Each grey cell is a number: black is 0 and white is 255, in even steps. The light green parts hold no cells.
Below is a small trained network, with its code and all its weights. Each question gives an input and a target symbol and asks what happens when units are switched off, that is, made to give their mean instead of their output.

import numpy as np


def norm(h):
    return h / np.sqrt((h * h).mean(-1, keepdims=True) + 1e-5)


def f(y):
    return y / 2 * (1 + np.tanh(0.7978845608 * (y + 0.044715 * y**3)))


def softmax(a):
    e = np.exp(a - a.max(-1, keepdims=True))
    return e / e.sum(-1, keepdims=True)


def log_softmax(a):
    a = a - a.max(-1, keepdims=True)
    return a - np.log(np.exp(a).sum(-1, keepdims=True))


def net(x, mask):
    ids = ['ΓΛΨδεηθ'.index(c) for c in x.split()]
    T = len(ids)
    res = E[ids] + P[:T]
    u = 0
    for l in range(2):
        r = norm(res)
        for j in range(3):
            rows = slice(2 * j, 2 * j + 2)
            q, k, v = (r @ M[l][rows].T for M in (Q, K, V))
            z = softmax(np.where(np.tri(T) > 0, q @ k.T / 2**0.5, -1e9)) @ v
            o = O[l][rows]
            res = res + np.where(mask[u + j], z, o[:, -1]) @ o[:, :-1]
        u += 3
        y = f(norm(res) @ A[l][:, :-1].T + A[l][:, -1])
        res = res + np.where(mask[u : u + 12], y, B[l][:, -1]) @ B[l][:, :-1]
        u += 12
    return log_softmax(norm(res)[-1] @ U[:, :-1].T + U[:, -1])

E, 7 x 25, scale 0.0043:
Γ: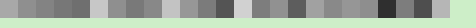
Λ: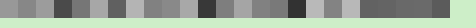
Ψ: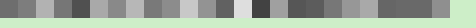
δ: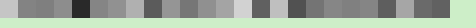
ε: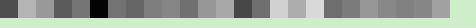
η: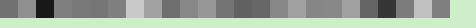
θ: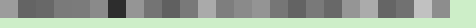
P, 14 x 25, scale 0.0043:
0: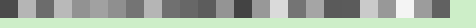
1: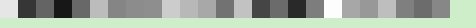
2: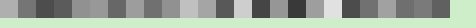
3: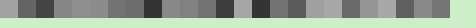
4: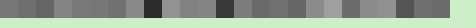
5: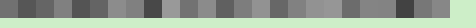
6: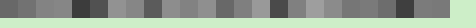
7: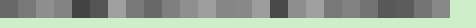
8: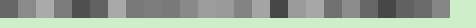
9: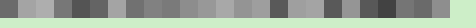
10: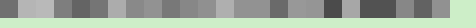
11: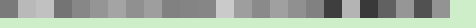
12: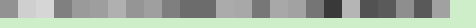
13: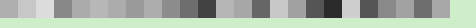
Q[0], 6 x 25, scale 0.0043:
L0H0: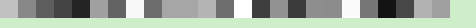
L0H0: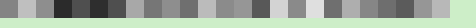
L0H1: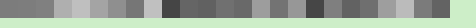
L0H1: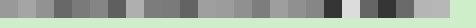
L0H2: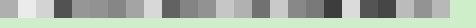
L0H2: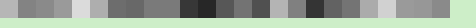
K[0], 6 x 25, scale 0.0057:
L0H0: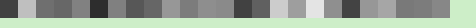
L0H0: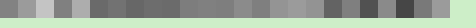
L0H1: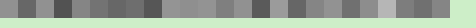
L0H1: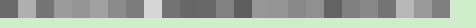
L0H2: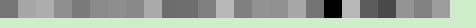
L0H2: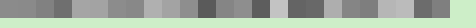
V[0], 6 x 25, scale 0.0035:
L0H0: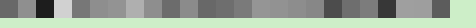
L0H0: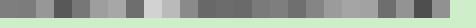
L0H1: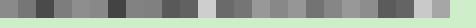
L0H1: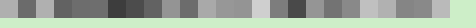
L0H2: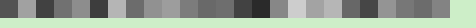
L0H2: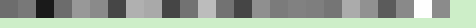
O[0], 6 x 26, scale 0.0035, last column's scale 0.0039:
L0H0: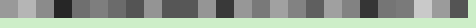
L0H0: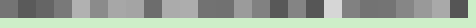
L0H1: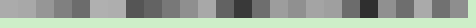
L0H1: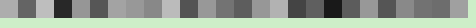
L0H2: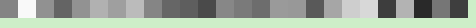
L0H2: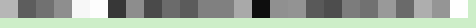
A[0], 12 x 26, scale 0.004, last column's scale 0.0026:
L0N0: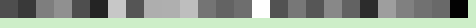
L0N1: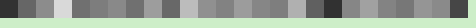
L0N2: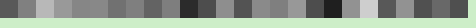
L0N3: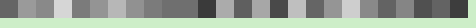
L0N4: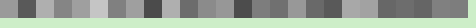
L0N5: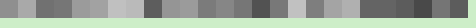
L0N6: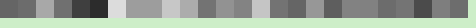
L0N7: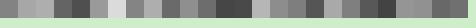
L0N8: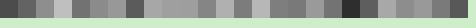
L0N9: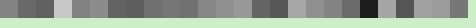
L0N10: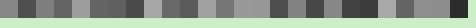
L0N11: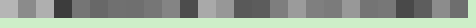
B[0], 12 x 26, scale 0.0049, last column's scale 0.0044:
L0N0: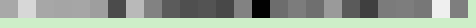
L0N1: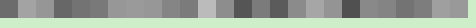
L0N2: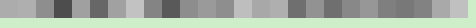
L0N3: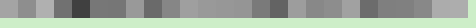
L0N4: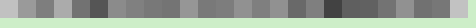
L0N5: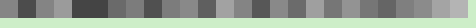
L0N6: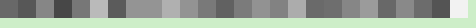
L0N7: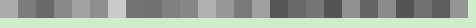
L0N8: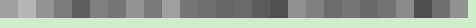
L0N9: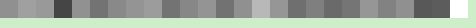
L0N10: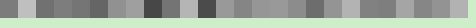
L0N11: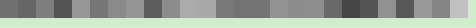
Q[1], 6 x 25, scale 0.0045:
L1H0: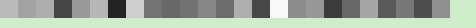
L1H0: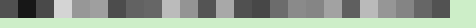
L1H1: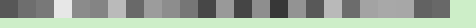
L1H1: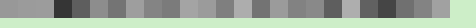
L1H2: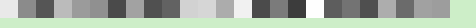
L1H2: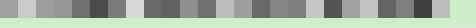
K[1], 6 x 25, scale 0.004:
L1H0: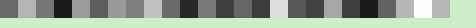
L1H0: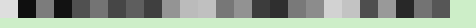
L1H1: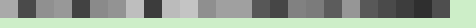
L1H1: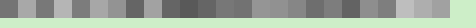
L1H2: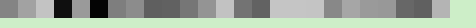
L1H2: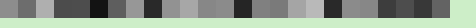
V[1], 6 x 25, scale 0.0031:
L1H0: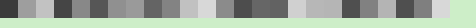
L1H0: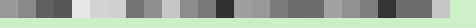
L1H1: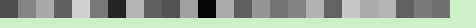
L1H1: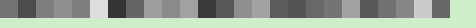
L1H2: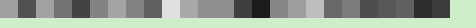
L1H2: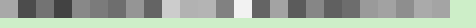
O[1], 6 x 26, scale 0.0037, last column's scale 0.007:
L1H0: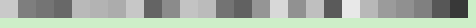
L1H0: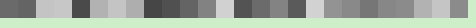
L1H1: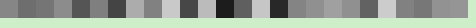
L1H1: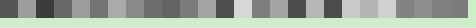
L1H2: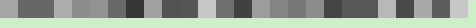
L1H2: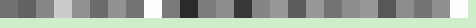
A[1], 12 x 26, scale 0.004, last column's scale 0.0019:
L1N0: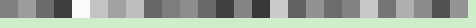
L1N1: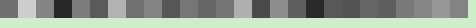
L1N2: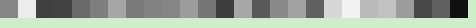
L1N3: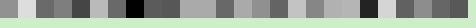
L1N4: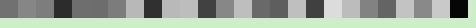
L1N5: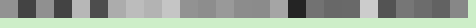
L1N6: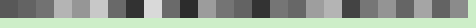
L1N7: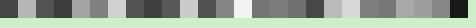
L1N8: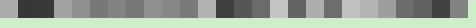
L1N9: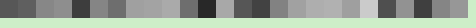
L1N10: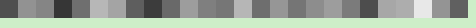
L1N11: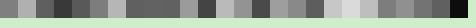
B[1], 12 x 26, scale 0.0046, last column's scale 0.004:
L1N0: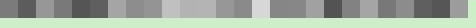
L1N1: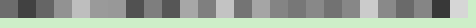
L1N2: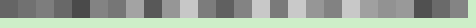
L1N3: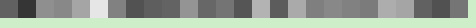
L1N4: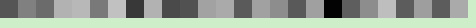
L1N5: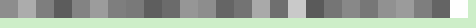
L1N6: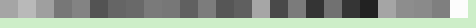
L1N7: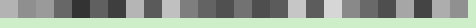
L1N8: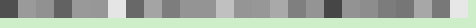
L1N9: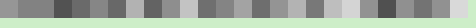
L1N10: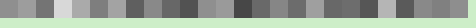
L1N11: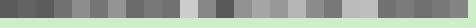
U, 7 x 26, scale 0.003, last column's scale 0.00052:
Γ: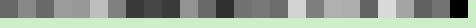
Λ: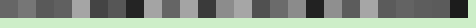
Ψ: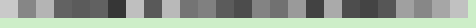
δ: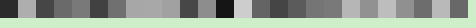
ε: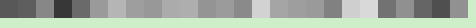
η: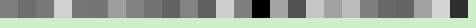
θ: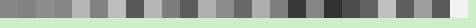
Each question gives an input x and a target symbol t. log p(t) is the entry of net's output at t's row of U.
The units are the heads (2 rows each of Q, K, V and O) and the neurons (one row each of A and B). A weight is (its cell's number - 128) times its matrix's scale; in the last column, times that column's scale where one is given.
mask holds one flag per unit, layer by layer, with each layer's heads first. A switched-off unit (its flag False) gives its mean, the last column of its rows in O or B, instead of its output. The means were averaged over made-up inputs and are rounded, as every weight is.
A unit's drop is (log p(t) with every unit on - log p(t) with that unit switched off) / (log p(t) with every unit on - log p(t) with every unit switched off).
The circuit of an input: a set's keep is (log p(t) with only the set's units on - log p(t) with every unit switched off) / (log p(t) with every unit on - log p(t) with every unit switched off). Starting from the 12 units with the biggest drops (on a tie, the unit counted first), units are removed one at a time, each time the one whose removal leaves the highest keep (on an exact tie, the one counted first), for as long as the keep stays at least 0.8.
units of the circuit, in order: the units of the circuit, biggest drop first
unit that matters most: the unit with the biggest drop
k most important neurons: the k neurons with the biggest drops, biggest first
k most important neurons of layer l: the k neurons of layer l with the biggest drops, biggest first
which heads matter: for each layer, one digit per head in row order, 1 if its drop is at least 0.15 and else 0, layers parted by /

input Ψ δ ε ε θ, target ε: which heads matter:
111 / 100
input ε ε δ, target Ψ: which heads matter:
101 / 010
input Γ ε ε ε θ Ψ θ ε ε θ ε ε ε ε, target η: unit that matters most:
L0H0
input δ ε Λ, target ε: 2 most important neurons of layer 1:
[L1N8; L1N9]
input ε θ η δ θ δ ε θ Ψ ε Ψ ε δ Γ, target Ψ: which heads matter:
001 / 010
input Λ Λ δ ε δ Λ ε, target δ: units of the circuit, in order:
[L1H1; L0H1]
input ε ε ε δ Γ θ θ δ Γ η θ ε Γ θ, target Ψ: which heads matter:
001 / 010
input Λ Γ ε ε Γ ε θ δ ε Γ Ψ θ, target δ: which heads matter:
110 / 010
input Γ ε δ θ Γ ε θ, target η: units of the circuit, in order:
[L0H0; L1H0]
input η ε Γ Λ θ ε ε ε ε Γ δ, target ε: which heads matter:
101 / 100
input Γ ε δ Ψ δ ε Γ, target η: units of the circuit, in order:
[L1H0; L0H0]
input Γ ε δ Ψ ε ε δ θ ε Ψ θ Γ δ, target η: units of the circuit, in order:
[L0H0; L1H0]
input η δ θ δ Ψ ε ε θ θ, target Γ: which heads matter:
010 / 001
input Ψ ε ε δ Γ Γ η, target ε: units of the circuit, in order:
[L0H2; L1N0]
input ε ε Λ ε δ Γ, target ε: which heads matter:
100 / 100
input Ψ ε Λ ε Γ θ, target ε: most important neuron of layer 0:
[L0N1]
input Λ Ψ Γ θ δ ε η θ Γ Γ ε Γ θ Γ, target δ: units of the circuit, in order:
[L0H1; L1H1]
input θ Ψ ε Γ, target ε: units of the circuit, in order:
[L0H2; L0H0; L1N9]
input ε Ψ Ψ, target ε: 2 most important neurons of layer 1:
[L1N4; L1N9]
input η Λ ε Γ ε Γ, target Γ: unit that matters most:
L0H1
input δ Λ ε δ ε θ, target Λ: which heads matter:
111 / 110
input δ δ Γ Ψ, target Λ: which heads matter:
100 / 110
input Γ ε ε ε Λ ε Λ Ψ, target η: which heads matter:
100 / 110
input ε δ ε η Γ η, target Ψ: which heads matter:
011 / 010
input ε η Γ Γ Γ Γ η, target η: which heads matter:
001 / 001
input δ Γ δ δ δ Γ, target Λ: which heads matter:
100 / 010
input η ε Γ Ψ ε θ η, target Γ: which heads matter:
011 / 001
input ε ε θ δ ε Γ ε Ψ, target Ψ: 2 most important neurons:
[L0N3; L1N1]
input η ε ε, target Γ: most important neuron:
[L0N2]
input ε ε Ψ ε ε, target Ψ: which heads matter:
001 / 010
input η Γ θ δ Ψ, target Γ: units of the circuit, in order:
[L0H1; L1N3]
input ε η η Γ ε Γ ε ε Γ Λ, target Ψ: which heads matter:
001 / 010
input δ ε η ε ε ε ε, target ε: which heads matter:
001 / 000
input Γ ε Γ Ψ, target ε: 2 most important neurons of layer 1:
[L1N8; L1N9]
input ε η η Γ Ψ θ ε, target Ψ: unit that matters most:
L1H1
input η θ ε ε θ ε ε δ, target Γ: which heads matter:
010 / 001
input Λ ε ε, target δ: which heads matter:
111 / 110
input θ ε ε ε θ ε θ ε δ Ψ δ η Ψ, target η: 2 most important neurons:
[L0N5; L0N9]
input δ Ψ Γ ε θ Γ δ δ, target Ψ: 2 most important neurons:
[L0N0; L0N6]
